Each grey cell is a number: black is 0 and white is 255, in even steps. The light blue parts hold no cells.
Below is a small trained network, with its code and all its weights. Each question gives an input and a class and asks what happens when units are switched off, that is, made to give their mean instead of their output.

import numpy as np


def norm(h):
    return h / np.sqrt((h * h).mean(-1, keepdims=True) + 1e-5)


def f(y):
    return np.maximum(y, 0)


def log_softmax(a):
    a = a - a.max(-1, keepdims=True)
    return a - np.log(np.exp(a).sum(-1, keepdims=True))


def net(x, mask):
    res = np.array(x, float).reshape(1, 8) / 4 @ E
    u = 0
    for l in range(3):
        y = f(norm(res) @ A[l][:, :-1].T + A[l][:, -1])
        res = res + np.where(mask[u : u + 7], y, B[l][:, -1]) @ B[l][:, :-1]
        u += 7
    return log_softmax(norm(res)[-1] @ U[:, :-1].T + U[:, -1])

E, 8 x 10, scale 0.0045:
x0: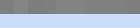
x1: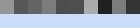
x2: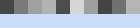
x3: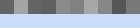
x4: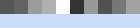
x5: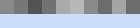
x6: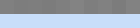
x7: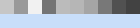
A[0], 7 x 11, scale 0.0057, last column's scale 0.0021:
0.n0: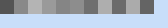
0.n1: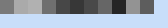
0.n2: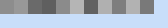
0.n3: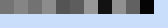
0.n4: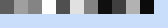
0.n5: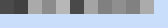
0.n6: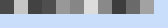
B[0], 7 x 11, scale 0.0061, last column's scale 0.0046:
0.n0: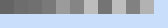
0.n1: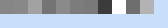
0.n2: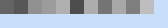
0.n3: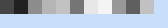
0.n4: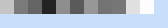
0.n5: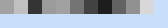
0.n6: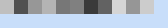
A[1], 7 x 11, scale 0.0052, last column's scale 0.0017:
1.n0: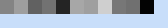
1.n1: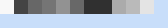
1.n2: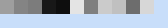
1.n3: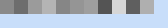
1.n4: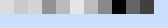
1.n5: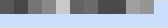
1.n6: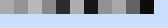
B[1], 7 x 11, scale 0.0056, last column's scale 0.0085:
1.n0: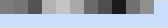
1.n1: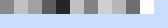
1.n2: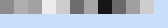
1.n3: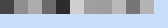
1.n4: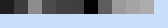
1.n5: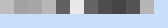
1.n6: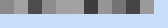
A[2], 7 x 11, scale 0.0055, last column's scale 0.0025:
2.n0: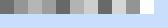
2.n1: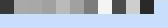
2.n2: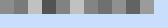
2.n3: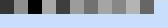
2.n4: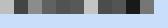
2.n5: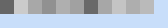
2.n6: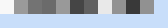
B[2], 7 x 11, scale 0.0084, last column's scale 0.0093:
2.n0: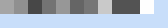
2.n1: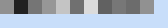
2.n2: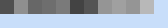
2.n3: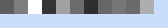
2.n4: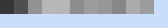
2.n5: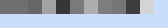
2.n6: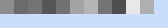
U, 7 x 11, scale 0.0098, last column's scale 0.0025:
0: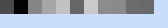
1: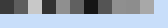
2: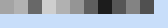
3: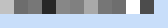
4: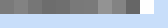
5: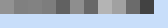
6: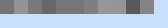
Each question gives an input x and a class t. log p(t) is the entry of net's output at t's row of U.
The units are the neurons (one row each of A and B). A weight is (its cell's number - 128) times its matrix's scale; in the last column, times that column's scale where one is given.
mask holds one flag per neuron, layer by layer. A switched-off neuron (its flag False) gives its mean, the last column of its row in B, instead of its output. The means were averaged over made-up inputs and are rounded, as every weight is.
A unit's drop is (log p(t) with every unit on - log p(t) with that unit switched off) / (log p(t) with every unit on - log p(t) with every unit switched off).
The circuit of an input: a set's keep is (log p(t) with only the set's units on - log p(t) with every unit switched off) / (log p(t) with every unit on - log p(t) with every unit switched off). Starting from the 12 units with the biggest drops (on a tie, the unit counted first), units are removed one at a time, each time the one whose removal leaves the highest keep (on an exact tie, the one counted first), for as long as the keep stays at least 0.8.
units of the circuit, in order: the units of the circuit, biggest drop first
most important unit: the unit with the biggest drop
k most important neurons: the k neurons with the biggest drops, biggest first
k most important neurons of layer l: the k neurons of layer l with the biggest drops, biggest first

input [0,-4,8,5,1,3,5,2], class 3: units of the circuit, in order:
(0.n4)
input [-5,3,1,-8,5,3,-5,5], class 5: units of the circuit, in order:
(1.n1 1.n2)
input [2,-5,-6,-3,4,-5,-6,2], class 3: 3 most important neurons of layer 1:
(1.n2 1.n3 1.n4)
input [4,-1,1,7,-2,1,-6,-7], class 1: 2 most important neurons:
(2.n3 0.n1)
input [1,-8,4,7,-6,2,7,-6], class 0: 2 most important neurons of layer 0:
(0.n2 0.n5)
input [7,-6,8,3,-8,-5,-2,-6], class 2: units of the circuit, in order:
(1.n2 1.n1)
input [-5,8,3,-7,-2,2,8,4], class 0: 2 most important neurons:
(0.n3 2.n4)
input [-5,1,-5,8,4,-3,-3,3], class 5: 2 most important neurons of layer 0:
(0.n6 0.n4)
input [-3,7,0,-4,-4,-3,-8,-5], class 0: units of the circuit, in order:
(0.n3 2.n4)
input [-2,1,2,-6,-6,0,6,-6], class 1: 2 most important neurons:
(2.n3 1.n5)
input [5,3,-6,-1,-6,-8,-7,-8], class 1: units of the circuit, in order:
(2.n3 2.n0)
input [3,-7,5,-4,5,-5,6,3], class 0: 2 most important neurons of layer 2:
(2.n1 2.n5)
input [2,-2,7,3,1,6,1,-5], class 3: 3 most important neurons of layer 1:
(1.n4 1.n3 1.n6)
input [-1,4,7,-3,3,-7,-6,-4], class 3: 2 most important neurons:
(0.n4 2.n5)
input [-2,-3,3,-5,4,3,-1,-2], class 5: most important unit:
1.n1
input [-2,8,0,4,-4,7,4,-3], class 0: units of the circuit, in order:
(0.n3 2.n4)
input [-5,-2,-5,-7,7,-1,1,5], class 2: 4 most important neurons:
(0.n5 2.n3 1.n5 0.n4)
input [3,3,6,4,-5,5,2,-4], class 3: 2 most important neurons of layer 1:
(1.n2 1.n5)
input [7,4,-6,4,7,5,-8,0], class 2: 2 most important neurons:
(0.n5 0.n4)
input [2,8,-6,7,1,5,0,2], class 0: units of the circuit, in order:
(2.n4)
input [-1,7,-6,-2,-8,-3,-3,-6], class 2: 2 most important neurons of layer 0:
(0.n2 0.n4)
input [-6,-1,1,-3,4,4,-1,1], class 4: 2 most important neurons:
(1.n1 1.n2)
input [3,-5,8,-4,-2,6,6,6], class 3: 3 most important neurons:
(0.n4 2.n3 0.n6)
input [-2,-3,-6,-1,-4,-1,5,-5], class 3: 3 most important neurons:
(2.n6 1.n4 1.n3)
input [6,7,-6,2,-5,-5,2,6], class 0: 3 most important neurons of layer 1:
(1.n1 1.n2 1.n5)
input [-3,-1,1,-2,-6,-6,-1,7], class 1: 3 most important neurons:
(1.n4 0.n6 1.n1)
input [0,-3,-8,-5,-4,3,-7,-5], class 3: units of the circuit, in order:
(2.n6)
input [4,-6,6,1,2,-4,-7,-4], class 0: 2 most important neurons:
(2.n1 2.n5)
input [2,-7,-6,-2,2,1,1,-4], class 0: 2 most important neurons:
(2.n1 0.n4)
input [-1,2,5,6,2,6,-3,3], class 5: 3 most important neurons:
(0.n6 1.n1 2.n6)
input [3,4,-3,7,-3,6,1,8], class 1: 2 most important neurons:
(1.n4 0.n1)
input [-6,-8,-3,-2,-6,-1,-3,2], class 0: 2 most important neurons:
(0.n2 2.n1)
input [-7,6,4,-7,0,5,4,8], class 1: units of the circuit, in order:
(1.n4 2.n2)
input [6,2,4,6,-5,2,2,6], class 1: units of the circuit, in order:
(1.n4)
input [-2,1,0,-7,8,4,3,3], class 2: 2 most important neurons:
(0.n5 1.n5)
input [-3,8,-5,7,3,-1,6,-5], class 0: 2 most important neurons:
(0.n3 2.n4)
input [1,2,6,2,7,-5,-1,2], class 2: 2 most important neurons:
(0.n5 1.n5)
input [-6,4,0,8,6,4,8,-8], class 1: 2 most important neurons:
(2.n3 1.n2)
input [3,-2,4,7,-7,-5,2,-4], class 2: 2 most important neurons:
(1.n2 1.n0)
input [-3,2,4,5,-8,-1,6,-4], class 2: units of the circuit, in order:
(1.n2)
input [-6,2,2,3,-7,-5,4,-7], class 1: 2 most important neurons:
(2.n3 1.n5)
